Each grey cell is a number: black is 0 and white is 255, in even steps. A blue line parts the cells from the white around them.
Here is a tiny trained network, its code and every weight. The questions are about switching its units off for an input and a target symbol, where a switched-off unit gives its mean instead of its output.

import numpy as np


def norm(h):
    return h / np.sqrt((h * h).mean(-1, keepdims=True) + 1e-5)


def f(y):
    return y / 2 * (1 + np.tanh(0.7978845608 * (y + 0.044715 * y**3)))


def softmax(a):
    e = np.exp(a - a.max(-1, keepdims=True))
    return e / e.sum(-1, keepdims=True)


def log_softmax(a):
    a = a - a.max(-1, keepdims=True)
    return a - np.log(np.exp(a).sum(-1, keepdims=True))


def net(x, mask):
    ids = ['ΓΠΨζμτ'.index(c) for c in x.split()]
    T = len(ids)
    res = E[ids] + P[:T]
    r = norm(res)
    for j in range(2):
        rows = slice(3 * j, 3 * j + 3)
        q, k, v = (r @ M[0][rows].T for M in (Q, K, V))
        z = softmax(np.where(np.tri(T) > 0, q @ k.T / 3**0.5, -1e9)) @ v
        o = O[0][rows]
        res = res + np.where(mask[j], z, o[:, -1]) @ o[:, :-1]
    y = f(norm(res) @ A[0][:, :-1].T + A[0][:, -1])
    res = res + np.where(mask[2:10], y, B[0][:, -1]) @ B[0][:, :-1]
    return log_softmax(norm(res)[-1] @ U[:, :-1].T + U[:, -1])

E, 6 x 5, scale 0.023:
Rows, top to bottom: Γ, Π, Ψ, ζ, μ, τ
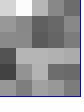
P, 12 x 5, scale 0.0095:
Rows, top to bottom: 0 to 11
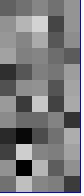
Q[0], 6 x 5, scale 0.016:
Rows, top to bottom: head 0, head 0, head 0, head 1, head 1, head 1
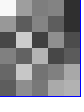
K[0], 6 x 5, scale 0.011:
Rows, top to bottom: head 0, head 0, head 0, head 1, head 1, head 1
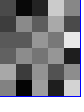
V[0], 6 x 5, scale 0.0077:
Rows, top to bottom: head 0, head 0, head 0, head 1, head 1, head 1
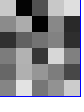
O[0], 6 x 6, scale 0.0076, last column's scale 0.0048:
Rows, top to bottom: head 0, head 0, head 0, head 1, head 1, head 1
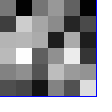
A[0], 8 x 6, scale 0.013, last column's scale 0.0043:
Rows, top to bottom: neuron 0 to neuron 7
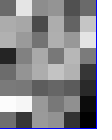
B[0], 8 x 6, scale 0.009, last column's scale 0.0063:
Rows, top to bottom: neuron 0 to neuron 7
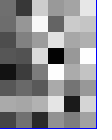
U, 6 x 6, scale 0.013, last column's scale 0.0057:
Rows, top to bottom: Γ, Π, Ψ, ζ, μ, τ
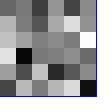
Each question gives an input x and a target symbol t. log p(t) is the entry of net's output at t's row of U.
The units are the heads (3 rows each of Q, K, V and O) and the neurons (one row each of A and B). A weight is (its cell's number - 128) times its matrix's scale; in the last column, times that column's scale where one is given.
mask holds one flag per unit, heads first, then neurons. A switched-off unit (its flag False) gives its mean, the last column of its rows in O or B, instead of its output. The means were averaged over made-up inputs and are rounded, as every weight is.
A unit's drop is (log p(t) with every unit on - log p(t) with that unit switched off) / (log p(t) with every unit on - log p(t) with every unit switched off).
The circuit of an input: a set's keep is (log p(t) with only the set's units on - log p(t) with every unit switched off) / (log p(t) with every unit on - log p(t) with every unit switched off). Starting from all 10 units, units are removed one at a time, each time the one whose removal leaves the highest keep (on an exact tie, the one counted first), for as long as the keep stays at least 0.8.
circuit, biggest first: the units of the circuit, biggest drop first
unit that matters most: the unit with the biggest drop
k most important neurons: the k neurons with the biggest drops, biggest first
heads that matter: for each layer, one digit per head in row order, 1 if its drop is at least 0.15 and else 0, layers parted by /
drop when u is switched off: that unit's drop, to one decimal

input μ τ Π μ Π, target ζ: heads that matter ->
11
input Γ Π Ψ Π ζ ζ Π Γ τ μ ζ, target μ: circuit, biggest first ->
neuron 3
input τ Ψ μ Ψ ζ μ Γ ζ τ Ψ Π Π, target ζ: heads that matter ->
10
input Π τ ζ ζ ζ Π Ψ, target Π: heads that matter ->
01
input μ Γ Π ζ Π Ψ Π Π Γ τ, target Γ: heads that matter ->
11
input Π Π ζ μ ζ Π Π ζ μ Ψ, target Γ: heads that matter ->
11
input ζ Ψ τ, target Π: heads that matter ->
10
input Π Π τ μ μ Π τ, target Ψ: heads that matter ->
10
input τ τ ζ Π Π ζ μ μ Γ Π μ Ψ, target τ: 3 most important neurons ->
neuron 1; neuron 3; neuron 5
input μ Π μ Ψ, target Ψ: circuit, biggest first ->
head 0; neuron 6
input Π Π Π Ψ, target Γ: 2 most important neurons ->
neuron 3; neuron 7
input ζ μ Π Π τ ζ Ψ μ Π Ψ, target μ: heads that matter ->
01
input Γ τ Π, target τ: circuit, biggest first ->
neuron 1; neuron 3; neuron 0
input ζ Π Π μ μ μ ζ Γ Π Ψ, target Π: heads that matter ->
10
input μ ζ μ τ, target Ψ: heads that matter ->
10
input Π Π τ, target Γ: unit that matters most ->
neuron 7
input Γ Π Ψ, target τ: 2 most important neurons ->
neuron 3; neuron 1
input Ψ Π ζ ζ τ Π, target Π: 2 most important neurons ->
neuron 3; neuron 6
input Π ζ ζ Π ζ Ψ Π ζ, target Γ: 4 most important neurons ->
neuron 7; neuron 1; neuron 0; neuron 4
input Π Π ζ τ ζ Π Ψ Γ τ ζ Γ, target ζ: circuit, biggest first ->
head 0
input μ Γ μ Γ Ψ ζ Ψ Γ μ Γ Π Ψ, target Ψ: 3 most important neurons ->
neuron 6; neuron 3; neuron 4
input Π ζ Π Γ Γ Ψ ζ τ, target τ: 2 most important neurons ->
neuron 1; neuron 7
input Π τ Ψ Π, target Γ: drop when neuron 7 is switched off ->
0.1
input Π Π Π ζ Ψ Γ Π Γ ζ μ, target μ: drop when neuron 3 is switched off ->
0.2
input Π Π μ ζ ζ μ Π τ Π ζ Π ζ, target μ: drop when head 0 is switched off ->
-0.1
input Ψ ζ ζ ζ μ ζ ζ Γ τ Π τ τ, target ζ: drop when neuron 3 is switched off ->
-0.1
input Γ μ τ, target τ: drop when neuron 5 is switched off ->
0.0
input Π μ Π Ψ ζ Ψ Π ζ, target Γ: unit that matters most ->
head 0
